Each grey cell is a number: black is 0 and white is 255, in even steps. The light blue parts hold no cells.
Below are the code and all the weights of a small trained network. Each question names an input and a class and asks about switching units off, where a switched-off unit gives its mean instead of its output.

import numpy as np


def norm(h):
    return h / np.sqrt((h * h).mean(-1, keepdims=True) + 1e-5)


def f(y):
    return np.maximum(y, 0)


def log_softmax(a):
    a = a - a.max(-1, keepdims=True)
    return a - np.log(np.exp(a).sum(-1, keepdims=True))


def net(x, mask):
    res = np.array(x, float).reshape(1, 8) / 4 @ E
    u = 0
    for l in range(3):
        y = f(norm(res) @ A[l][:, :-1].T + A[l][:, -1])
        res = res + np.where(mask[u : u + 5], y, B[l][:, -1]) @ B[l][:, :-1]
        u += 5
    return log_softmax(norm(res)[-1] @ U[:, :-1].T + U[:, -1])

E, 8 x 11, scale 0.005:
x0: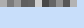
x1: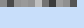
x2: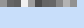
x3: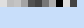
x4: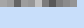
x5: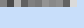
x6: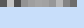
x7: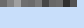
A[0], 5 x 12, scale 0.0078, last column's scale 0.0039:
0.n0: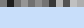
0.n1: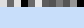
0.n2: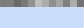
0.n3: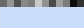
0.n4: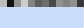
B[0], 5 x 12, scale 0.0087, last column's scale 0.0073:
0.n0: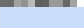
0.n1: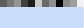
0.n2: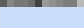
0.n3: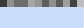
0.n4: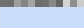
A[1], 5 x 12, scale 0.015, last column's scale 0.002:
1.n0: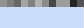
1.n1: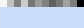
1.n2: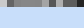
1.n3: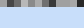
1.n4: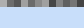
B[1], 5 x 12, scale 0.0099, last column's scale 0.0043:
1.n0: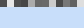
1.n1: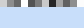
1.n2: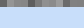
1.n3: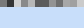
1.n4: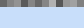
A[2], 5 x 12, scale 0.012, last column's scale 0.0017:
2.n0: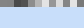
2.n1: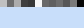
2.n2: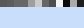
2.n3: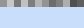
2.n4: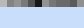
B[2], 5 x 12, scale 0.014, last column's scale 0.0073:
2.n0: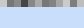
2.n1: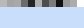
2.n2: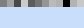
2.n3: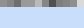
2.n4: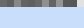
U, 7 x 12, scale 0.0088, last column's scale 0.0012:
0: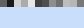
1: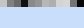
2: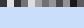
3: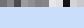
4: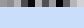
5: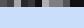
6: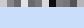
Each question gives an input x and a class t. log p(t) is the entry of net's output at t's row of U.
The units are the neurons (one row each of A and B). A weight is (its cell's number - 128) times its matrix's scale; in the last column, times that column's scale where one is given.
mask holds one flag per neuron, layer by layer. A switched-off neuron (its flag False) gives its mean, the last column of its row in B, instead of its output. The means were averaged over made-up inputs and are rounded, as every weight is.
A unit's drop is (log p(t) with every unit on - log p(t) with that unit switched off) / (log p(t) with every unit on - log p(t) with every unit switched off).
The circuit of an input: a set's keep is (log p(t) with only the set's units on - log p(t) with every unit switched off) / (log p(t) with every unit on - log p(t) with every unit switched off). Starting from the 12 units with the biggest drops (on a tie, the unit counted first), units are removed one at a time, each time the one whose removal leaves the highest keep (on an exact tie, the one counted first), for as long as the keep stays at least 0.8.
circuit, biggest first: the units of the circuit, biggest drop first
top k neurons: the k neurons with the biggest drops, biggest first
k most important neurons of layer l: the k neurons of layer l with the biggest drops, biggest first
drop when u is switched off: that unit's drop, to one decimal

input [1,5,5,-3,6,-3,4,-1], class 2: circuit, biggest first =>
1.n0
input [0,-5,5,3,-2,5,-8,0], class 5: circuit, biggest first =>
2.n4; 2.n1
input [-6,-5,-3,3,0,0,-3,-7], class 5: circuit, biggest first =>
2.n4; 2.n1
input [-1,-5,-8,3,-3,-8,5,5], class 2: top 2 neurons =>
0.n1; 2.n1
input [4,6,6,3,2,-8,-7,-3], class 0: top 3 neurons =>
1.n3; 0.n4; 2.n2
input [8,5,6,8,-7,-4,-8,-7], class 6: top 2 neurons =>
1.n1; 0.n0
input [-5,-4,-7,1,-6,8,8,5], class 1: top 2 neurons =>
0.n1; 2.n0
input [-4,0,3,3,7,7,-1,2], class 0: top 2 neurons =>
0.n4; 1.n3
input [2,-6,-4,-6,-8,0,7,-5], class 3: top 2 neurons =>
2.n2; 0.n4
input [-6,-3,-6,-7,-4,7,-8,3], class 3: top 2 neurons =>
2.n2; 0.n0
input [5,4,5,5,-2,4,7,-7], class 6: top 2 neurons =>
1.n1; 0.n0
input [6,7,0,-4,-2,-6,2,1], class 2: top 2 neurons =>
0.n3; 1.n1
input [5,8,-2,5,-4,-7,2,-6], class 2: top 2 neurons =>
1.n0; 0.n3
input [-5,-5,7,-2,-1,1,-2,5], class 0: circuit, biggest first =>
2.n1
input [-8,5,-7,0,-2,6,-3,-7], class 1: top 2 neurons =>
2.n0; 0.n1
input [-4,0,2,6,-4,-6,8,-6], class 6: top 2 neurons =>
1.n1; 2.n3
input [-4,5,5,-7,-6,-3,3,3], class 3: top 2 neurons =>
0.n0; 2.n2
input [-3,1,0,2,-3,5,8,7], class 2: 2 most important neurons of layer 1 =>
1.n1; 1.n3
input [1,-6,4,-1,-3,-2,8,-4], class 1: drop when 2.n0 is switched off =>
0.2
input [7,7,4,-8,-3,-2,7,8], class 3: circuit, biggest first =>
2.n2
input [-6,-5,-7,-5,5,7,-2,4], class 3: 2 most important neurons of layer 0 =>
0.n0; 0.n2
